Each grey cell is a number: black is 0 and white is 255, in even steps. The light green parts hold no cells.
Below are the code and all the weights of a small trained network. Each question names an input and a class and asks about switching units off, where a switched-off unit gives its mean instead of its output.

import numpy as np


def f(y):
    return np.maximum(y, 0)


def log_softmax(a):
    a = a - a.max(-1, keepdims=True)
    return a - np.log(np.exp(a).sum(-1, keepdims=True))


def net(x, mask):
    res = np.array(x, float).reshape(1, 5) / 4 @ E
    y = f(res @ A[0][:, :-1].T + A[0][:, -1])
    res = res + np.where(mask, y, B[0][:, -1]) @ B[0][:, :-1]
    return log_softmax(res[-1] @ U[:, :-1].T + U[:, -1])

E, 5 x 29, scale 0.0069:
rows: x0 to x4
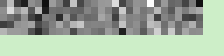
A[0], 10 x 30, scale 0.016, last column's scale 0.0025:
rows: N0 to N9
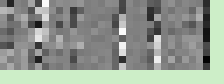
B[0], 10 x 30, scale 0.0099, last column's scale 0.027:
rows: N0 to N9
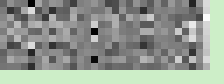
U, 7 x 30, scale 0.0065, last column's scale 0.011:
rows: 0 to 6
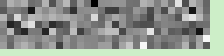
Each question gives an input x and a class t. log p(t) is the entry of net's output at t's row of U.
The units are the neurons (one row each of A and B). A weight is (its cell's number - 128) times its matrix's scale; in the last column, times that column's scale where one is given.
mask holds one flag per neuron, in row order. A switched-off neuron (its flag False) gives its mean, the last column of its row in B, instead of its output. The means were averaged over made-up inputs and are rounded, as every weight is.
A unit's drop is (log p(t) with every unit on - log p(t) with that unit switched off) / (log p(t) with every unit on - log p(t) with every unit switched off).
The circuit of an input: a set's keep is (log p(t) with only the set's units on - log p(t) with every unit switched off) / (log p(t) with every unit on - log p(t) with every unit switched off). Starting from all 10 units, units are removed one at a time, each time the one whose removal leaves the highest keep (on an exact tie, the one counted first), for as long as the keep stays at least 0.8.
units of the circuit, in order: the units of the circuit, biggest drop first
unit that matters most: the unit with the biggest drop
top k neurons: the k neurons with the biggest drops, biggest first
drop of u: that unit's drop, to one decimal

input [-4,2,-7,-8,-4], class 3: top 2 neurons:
(N1; N3)
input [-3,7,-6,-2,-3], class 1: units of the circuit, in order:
(N7)
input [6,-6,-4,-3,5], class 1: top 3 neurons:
(N2; N4; N3)
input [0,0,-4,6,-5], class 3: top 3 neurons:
(N6; N8; N3)
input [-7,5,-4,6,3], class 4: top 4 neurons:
(N2; N1; N0; N3)
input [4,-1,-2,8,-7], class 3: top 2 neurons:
(N6; N8)
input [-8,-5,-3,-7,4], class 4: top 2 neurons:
(N2; N6)
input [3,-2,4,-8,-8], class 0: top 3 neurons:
(N4; N6; N2)
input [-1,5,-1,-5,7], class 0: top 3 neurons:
(N8; N0; N6)
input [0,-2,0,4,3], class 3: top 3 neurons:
(N4; N6; N2)
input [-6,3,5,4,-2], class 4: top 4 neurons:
(N2; N5; N1; N0)
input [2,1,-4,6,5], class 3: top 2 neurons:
(N4; N6)
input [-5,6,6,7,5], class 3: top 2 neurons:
(N6; N0)
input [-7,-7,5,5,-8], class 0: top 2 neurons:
(N4; N7)
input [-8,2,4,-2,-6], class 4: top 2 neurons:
(N2; N8)
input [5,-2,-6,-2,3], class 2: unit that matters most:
N2
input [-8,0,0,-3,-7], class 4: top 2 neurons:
(N2; N8)
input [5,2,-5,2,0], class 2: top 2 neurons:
(N2; N8)
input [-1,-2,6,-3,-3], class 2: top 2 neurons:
(N3; N8)
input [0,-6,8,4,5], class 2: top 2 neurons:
(N3; N4)
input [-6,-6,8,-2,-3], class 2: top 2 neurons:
(N3; N7)
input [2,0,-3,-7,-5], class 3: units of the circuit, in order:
(N1)
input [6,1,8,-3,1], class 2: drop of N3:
0.3
